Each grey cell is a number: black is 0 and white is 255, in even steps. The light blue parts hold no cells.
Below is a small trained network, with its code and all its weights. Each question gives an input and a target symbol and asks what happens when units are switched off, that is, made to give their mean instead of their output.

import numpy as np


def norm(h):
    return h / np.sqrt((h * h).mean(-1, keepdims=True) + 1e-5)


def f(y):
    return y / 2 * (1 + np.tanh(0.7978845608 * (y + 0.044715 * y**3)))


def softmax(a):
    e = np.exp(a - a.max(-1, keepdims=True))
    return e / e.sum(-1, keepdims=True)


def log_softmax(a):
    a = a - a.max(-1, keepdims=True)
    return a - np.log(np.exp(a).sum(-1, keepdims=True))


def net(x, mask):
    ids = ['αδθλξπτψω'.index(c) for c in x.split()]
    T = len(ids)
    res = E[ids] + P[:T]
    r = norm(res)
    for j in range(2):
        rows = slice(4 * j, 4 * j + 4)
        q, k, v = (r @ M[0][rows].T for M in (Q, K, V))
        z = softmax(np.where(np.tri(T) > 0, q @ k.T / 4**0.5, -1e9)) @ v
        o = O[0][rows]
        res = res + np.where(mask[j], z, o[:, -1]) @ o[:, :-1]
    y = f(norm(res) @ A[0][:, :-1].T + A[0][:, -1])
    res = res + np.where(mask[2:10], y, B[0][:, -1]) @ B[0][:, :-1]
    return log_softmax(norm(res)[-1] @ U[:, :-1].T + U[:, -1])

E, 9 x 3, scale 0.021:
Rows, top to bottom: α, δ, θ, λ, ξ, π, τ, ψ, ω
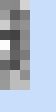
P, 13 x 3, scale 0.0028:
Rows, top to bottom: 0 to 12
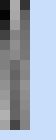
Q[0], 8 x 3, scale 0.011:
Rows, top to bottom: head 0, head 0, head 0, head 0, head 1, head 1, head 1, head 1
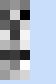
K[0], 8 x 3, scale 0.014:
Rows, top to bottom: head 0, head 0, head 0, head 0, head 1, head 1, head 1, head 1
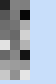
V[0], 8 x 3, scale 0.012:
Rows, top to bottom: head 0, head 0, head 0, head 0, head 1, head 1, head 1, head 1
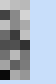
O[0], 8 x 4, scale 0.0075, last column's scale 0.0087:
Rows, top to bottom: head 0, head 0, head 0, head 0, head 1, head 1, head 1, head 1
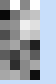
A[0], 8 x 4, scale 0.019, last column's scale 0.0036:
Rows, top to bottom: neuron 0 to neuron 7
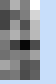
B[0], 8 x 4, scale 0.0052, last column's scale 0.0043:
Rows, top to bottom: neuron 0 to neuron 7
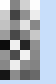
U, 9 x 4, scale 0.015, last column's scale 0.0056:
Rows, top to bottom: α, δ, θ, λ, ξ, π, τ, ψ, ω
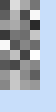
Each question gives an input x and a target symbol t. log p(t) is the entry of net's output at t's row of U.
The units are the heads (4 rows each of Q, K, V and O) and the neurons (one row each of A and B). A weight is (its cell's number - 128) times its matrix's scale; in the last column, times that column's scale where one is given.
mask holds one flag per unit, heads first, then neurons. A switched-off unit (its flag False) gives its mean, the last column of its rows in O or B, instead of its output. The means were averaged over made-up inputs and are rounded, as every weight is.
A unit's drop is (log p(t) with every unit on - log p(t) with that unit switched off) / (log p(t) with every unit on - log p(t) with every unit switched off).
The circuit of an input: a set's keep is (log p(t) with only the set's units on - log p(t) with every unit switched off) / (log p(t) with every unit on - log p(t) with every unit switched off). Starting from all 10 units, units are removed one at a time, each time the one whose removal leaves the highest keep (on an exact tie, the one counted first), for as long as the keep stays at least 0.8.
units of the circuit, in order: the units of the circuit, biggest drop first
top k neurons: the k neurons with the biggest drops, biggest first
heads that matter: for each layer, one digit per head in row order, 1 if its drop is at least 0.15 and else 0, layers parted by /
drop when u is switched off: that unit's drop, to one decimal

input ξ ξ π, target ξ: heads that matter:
11
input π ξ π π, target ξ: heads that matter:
10
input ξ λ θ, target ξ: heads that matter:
11
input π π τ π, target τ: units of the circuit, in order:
head 0
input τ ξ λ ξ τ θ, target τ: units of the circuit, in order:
head 0; head 1
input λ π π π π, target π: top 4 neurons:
neuron 4; neuron 0; neuron 1; neuron 6
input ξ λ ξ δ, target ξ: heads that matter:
10
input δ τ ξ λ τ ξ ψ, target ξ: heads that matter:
10
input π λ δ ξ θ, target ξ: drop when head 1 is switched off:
0.3
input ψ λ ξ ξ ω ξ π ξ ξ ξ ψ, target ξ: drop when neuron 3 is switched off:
0.2
